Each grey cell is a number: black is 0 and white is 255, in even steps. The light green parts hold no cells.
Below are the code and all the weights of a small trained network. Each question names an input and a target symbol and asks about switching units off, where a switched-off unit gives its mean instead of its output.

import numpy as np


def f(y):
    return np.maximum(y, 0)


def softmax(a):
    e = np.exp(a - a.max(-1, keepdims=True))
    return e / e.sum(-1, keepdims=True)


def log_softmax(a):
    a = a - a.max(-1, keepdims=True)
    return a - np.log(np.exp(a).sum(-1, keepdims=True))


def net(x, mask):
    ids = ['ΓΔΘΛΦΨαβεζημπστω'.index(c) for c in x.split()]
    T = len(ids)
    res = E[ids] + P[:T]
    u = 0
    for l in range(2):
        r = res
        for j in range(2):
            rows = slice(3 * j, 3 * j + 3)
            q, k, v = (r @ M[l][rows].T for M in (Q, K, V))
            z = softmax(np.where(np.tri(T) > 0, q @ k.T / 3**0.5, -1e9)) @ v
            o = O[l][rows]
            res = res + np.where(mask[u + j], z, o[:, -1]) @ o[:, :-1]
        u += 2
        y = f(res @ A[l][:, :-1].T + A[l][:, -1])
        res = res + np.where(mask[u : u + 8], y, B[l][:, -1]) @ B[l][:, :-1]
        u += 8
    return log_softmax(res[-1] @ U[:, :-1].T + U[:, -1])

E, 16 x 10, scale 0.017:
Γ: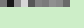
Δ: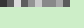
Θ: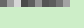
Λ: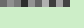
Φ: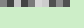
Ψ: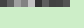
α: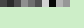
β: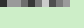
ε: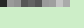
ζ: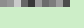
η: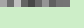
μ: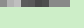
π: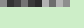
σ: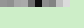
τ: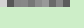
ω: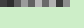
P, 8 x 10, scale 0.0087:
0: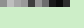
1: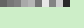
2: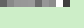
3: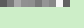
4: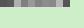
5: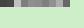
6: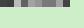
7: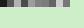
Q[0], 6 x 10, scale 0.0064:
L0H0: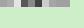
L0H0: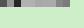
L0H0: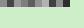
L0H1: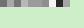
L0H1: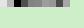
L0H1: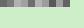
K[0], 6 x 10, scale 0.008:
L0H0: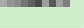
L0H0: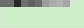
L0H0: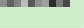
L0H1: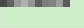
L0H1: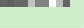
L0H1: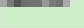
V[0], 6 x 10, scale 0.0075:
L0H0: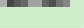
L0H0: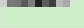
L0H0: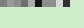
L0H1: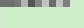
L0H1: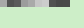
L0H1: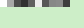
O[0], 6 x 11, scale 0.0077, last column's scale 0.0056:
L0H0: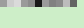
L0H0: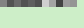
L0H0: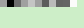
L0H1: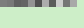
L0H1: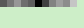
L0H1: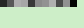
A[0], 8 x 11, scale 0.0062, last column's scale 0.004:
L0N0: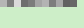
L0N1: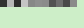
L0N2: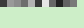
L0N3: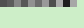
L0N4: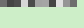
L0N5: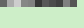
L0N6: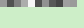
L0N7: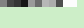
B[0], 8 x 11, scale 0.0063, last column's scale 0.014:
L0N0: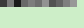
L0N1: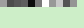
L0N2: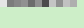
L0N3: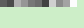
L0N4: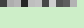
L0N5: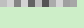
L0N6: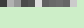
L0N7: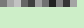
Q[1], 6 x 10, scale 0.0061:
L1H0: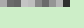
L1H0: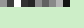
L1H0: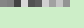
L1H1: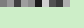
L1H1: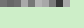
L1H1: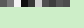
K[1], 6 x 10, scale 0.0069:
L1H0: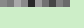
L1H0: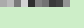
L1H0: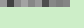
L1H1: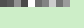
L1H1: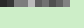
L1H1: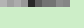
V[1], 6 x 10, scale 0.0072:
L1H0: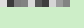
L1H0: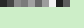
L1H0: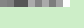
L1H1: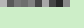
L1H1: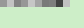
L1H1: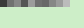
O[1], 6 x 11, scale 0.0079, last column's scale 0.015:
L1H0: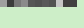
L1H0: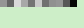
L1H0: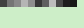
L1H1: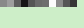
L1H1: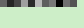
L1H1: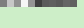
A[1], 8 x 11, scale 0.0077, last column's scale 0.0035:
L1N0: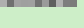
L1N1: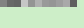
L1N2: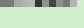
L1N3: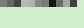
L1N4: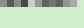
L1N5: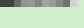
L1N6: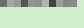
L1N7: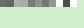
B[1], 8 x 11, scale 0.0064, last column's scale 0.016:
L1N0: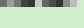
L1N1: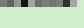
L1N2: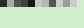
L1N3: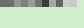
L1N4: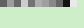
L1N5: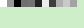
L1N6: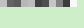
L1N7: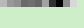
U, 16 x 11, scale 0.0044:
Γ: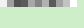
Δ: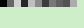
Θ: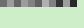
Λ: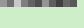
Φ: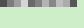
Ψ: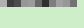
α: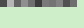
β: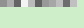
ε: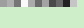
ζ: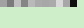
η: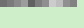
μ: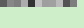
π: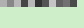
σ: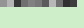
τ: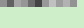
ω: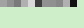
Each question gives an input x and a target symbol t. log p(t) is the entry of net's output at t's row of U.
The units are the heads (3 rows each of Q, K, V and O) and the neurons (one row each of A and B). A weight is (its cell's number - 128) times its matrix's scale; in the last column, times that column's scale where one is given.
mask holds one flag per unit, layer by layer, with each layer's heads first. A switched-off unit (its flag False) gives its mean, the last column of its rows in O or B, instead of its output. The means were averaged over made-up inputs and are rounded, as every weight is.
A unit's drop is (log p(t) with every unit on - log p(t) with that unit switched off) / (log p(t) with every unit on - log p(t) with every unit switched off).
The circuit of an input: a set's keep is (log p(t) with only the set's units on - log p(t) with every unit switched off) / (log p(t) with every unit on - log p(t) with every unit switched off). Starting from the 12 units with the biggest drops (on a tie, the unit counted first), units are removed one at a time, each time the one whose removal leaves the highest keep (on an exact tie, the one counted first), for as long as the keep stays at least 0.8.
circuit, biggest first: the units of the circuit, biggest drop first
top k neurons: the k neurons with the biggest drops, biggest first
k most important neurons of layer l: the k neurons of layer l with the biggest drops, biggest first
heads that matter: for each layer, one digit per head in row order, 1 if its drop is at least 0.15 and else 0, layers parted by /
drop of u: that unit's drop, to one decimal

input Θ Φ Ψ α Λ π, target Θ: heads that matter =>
11 / 11
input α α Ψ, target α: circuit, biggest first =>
L0H1; L1H0; L1N2
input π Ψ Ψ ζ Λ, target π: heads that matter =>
10 / 01
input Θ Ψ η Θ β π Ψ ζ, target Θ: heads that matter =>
11 / 11
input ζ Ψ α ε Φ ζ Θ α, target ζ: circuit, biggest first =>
L1H0; L0H1; L1H1
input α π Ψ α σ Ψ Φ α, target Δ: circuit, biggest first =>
L0N4
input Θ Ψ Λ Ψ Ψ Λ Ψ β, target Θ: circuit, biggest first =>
L0H0; L1H0; L1H1; L0N5
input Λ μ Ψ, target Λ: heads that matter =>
01 / 10
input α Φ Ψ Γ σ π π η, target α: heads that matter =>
01 / 11
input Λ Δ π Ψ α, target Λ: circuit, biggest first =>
L1H0; L1N7; L0H1; L0H0
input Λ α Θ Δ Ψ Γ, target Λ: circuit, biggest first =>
L1H0; L1N7; L0H1; L0N6
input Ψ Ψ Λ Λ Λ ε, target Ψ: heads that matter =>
11 / 11
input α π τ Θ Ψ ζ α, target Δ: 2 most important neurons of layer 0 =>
L0N4; L0N7
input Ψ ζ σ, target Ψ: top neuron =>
L0N5
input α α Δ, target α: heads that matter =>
11 / 11
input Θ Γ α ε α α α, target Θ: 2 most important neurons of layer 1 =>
L1N5; L1N4
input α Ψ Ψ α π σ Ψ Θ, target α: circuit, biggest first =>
L0H1; L1H0; L1H1; L1N2
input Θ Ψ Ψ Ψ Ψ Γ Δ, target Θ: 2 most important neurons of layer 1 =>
L1N5; L1N4
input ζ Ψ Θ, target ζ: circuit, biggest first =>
L0H1; L1H0
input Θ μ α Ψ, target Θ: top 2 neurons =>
L0N3; L0N5
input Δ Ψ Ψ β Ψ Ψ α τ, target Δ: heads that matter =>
10 / 01
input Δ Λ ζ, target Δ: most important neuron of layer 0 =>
L0N5
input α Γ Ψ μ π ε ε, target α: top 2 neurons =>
L1N2; L0N2
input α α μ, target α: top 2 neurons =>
L1N2; L0N2
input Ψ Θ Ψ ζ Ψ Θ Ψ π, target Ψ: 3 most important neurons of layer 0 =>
L0N5; L0N2; L0N7
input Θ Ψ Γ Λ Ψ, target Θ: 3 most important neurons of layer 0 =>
L0N3; L0N5; L0N4
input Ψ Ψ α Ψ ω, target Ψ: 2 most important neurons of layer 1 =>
L1N3; L1N2
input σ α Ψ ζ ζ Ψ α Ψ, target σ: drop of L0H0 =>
0.2
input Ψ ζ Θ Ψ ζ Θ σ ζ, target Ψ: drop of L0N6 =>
0.1
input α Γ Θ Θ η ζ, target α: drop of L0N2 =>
0.2
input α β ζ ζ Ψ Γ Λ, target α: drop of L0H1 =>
0.6
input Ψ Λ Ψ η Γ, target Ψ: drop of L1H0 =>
0.5
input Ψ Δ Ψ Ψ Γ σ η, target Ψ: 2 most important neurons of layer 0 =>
L0N5; L0N2
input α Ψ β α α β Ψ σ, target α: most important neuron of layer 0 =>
L0N2
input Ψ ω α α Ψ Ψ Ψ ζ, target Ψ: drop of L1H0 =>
0.3
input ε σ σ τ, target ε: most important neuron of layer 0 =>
L0N4
